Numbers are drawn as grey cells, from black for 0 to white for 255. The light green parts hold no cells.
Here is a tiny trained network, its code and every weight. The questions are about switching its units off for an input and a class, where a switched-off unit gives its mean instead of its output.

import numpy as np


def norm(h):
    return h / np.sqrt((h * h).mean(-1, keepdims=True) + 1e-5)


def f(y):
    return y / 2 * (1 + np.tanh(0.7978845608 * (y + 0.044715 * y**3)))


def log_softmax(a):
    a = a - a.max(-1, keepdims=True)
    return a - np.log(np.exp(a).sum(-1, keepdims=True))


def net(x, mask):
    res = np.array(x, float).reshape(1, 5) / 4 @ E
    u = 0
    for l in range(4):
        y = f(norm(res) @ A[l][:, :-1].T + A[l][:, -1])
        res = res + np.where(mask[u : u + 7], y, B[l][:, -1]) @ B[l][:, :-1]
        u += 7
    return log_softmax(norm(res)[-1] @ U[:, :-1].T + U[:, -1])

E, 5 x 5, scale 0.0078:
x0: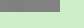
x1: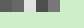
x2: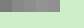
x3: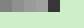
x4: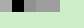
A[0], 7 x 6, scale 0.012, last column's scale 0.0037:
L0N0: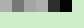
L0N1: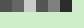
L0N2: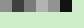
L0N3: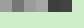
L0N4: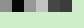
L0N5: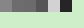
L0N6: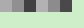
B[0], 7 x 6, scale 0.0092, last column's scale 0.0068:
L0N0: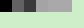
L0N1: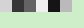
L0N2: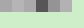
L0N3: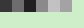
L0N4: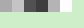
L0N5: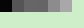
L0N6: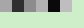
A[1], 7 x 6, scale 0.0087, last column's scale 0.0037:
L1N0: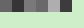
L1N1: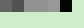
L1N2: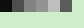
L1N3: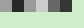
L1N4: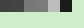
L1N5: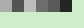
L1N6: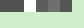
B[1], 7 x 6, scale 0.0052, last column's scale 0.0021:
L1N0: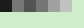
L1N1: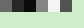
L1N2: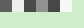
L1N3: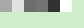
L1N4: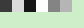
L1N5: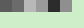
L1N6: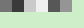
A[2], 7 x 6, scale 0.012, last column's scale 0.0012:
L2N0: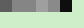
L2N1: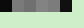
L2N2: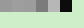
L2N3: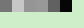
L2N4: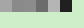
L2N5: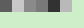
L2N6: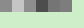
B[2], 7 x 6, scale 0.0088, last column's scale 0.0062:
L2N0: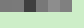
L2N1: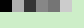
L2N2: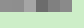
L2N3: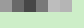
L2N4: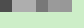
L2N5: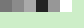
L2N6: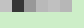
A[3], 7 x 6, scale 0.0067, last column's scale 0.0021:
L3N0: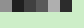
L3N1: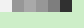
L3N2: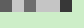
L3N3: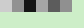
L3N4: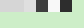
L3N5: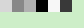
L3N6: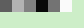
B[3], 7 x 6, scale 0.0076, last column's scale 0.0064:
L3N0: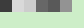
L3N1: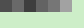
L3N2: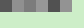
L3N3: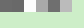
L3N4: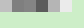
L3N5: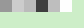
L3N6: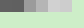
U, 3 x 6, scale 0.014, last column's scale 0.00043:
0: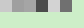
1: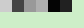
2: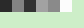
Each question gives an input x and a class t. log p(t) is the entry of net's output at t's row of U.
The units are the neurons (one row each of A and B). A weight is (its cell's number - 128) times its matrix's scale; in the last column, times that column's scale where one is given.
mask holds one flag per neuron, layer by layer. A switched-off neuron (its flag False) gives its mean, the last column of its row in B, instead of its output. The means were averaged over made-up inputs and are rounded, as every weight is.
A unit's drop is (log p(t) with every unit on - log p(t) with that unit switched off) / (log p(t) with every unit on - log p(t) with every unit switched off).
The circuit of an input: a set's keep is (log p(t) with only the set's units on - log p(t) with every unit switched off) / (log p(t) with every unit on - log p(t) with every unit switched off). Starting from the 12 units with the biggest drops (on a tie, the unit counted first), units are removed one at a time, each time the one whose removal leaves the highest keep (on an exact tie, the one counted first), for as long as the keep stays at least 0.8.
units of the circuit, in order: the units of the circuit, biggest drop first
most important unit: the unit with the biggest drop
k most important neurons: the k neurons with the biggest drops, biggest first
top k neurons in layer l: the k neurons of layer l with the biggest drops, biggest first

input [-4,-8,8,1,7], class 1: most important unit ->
L0N6
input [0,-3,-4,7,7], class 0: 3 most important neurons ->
(L0N4 L0N2 L0N5)
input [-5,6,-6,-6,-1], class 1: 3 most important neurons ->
(L0N1 L0N0 L0N3)
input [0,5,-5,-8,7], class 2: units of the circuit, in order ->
(L0N5 L1N4)
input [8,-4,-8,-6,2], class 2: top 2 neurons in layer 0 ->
(L0N5 L0N1)
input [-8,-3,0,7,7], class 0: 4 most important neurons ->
(L0N4 L0N2 L0N5 L2N1)
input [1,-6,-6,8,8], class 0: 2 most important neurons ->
(L0N4 L0N2)
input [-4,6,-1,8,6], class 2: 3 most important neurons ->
(L0N0 L0N3 L0N6)
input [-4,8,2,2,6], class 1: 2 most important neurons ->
(L0N1 L2N5)
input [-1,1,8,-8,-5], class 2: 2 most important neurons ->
(L0N5 L0N4)
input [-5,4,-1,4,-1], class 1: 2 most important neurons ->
(L0N1 L0N5)
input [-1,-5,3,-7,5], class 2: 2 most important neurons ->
(L0N5 L0N1)
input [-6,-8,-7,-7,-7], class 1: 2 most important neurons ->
(L0N6 L0N4)
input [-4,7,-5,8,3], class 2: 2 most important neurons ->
(L0N0 L0N3)
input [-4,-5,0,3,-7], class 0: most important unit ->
L2N5
